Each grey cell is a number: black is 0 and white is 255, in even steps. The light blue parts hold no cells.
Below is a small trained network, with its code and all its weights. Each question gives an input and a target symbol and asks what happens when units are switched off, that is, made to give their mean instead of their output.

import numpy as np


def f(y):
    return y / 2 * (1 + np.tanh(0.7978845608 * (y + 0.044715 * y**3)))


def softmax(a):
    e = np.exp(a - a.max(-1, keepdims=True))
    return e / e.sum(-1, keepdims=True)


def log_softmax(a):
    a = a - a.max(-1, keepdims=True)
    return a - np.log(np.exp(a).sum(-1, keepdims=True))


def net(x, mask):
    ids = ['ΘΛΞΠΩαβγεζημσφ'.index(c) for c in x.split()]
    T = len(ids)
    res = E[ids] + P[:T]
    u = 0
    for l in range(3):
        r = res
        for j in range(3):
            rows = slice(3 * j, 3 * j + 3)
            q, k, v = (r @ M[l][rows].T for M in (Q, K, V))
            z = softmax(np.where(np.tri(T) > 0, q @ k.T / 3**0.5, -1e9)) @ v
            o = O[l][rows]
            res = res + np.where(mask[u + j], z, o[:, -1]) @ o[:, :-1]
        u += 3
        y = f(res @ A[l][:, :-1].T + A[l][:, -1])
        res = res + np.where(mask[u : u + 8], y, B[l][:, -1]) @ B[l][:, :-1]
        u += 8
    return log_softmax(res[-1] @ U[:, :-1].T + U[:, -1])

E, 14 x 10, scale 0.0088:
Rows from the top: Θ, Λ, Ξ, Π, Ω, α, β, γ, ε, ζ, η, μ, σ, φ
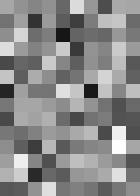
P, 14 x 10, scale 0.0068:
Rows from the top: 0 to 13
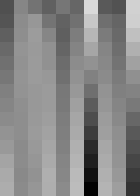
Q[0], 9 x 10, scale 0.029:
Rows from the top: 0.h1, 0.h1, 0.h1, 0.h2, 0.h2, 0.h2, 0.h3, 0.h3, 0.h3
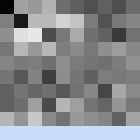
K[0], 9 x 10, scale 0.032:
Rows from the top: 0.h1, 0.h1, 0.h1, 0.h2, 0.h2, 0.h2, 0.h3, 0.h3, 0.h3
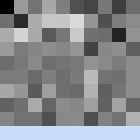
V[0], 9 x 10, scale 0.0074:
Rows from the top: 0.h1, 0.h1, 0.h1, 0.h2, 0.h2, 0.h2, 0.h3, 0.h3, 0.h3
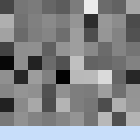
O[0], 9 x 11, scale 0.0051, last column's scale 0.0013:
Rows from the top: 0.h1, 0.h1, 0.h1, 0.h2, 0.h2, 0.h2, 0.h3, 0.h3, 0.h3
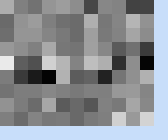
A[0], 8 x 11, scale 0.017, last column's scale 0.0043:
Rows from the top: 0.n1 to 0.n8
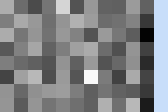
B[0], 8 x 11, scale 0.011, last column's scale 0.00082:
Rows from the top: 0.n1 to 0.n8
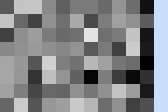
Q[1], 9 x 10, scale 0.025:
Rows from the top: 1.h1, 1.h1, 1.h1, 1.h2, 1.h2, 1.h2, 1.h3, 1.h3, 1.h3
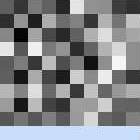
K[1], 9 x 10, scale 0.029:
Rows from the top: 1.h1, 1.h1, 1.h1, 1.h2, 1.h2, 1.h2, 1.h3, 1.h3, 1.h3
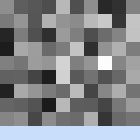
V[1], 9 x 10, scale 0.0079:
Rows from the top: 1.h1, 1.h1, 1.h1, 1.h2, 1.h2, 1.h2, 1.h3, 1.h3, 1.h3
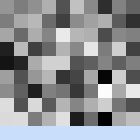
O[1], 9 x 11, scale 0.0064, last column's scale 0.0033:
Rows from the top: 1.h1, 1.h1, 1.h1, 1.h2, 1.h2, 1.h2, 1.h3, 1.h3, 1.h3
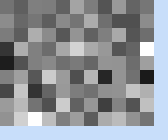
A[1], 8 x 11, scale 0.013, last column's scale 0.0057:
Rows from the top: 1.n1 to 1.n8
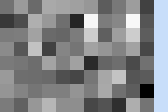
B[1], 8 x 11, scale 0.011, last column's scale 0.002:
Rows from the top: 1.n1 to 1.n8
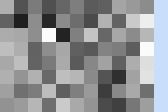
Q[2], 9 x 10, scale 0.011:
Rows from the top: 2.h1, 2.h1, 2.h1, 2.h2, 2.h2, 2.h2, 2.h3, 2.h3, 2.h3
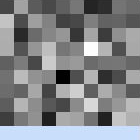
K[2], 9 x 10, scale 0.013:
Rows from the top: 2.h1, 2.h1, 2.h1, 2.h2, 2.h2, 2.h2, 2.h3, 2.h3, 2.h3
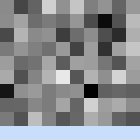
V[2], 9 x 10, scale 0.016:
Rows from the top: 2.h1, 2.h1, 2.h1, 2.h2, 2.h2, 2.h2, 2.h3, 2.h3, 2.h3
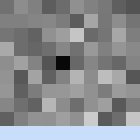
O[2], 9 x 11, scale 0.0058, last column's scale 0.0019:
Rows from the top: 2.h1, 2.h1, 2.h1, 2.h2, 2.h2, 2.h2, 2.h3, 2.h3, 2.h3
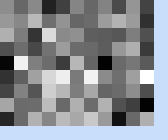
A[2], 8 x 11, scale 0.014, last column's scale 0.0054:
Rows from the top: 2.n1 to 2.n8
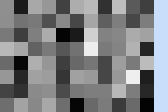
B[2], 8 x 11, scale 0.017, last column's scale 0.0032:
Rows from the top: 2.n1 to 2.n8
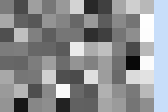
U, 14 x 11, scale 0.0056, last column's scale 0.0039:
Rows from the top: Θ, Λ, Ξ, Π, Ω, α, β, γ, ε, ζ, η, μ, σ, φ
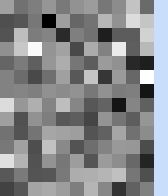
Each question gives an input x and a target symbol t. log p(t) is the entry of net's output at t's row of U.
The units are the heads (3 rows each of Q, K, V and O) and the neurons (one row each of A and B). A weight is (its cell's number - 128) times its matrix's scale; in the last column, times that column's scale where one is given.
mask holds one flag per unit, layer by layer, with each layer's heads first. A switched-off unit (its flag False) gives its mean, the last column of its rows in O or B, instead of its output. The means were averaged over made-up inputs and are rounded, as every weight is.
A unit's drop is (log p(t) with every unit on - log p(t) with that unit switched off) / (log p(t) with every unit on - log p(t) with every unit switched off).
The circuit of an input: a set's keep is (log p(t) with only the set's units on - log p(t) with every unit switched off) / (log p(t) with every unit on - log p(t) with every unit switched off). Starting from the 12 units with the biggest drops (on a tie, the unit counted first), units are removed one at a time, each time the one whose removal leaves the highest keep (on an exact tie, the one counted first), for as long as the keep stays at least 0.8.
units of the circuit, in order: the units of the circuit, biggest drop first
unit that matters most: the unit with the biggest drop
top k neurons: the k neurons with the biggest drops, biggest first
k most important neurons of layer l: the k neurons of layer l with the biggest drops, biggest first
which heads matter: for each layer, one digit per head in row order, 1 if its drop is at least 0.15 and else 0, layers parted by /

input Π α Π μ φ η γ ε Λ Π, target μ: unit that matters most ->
0.h2
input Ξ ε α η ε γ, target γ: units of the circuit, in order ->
1.n8, 0.n4, 0.n6
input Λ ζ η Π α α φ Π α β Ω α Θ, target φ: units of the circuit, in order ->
1.h2, 2.h2
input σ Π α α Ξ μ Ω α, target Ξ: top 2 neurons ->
2.n3, 0.n3
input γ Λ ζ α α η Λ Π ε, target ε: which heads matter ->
100 / 000 / 000
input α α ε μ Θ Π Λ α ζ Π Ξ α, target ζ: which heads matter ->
010 / 110 / 000
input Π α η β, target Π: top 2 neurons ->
0.n8, 1.n2
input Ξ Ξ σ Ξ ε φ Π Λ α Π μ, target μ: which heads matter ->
101 / 000 / 001
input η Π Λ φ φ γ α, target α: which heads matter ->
010 / 001 / 000
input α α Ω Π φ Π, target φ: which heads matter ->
010 / 010 / 000
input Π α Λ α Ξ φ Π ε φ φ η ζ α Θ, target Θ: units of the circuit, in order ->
0.h1, 2.n6, 1.n3, 1.h2
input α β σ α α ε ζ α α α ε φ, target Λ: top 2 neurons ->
2.n5, 1.n3
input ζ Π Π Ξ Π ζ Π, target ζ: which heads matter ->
010 / 111 / 000
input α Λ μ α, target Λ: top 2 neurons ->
0.n5, 1.n2
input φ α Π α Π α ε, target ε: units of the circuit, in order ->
2.n8, 0.n6, 1.h2
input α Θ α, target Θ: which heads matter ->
100 / 110 / 000
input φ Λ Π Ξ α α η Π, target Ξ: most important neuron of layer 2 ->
2.n3
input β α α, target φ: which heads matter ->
011 / 010 / 011
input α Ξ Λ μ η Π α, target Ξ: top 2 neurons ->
2.n3, 1.n3
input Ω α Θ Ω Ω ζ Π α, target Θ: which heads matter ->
110 / 110 / 000
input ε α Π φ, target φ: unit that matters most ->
1.n8
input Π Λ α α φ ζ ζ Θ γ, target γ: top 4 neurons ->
1.n8, 0.n4, 0.n6, 0.n2
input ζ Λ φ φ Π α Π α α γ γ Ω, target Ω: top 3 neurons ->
2.n5, 0.n6, 2.n7
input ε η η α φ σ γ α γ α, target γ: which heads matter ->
110 / 010 / 000
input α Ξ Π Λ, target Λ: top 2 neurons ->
1.n2, 0.n6
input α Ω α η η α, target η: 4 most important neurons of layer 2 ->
2.n6, 2.n7, 2.n3, 2.n5
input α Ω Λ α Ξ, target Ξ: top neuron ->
2.n3
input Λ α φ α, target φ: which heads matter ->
110 / 010 / 000
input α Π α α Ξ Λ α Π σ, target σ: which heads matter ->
100 / 000 / 000
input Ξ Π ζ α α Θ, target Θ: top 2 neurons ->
2.n6, 2.n1
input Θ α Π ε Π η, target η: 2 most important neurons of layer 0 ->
0.n8, 0.n2
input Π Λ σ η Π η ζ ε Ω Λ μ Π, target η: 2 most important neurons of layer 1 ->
1.n2, 1.n3
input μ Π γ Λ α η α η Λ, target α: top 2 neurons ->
2.n2, 1.n2
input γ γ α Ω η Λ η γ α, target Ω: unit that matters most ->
0.h2
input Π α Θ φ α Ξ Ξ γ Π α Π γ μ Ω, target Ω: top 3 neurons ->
2.n5, 2.n7, 0.n6
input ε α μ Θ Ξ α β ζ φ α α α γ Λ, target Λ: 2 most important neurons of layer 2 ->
2.n5, 2.n2
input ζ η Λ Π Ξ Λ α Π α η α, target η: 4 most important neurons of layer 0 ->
0.n3, 0.n6, 0.n8, 0.n2
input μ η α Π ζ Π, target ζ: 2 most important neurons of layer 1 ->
1.n5, 1.n3
